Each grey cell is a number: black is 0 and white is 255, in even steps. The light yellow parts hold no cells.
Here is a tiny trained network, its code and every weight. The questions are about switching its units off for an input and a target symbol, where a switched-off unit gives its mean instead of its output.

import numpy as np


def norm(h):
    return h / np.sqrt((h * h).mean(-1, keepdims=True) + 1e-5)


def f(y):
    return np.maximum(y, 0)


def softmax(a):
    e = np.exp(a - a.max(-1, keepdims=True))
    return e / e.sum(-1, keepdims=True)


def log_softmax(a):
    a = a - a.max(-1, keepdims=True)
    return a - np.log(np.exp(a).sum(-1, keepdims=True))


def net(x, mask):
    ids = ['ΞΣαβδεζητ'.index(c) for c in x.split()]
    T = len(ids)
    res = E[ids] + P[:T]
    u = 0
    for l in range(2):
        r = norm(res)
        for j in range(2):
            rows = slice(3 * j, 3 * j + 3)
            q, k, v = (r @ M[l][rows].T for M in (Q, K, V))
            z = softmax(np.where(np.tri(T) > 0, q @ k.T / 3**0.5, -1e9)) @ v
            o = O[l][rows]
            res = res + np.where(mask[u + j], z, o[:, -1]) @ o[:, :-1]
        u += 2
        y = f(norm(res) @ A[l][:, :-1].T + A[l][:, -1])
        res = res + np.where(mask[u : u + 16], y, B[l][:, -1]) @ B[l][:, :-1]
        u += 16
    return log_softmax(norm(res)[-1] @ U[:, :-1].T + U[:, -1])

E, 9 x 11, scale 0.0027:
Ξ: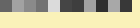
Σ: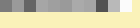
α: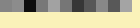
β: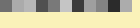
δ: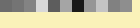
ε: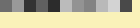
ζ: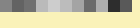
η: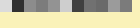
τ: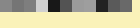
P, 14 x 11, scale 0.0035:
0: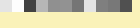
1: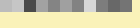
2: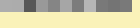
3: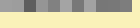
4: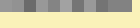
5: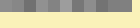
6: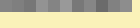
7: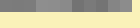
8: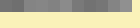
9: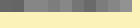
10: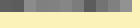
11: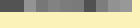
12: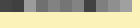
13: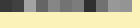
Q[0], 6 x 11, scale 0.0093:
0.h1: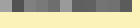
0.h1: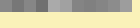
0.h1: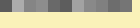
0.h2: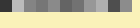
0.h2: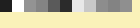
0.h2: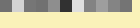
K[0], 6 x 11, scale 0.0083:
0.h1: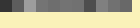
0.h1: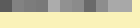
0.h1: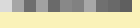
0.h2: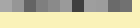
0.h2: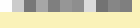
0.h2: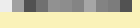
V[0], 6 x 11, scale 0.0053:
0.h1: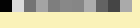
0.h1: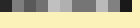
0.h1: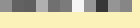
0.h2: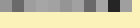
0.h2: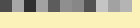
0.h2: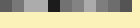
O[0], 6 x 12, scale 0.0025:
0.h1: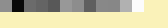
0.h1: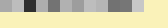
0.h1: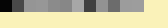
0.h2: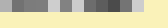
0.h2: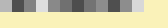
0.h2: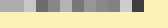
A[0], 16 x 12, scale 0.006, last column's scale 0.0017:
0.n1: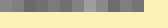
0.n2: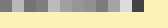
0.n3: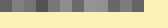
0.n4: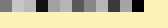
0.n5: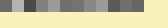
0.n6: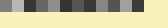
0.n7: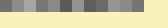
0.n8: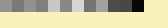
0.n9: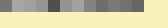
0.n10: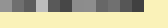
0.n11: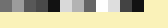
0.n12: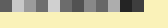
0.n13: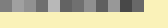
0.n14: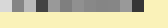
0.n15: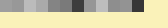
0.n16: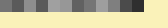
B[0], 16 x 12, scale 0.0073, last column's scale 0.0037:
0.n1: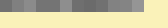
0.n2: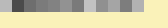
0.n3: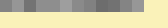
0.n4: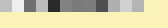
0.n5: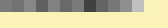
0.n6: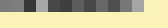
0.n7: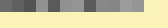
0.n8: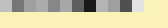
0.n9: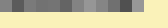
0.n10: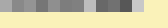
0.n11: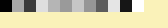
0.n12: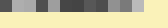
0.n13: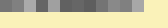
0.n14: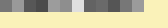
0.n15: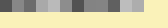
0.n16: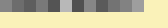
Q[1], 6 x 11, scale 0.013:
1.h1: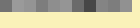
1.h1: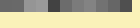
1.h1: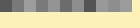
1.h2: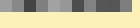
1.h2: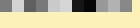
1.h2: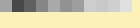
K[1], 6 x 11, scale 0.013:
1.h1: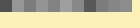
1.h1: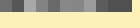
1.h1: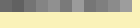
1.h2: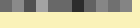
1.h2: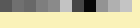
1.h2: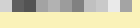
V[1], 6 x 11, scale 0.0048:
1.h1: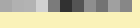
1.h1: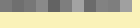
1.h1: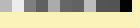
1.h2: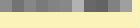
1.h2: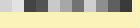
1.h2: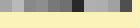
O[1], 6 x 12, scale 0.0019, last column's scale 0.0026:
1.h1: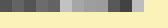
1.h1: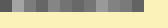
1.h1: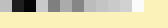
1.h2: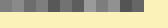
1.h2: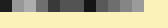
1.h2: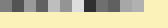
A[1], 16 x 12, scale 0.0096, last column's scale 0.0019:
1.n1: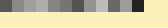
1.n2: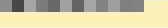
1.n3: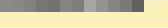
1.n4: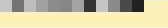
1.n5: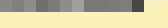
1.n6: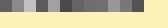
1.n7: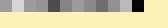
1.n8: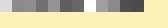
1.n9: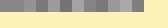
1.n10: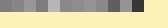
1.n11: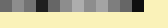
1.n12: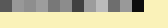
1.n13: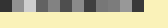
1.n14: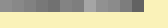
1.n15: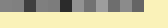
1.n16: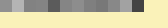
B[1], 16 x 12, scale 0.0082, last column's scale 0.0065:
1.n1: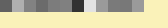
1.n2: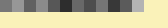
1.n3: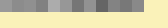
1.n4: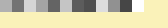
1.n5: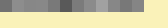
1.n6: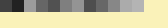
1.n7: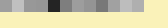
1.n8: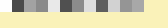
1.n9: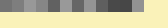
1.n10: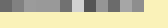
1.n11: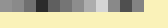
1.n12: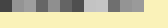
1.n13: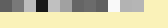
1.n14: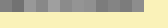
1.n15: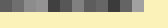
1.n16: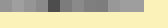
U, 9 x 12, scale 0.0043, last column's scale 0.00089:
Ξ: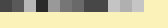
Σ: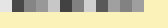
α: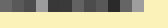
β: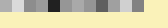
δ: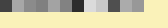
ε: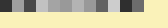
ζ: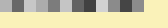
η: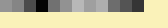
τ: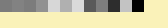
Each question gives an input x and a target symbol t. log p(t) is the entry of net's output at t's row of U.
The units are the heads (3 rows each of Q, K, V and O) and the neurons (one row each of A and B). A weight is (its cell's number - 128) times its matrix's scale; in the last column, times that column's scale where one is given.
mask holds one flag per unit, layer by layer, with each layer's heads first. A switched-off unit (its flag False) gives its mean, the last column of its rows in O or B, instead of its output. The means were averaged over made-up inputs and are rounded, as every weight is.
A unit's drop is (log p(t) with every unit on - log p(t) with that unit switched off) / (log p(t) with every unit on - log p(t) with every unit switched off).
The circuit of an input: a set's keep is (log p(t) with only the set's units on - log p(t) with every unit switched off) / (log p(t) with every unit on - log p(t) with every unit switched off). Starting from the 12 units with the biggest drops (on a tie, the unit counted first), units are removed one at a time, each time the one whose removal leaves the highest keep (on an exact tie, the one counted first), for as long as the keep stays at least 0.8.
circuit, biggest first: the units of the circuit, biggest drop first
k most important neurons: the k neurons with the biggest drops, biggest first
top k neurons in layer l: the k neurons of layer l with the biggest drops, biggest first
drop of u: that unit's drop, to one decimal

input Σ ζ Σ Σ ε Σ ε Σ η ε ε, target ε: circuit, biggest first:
0.n11
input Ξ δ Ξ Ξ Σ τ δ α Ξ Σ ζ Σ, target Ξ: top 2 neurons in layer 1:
1.n13, 1.n4
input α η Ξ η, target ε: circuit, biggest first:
0.h2, 0.n11
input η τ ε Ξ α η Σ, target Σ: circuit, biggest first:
0.n2, 1.n8
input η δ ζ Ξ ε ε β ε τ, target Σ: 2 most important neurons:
1.n8, 0.n8
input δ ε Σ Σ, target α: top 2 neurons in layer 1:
1.n2, 1.n4
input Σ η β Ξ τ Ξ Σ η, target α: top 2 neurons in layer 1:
1.n2, 1.n4
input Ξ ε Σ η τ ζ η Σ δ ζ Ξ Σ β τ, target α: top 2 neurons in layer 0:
0.n8, 0.n11
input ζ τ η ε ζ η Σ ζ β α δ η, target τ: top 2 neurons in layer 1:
1.n4, 1.n10
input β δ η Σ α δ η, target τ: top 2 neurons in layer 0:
0.n14, 0.n8
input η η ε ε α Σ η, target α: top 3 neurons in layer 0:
0.n8, 0.n11, 0.n10
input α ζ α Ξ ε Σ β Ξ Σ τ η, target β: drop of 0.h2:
1.2
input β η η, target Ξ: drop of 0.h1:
1.3
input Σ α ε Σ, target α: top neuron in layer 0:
0.n2
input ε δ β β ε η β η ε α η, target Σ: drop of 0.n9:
0.0
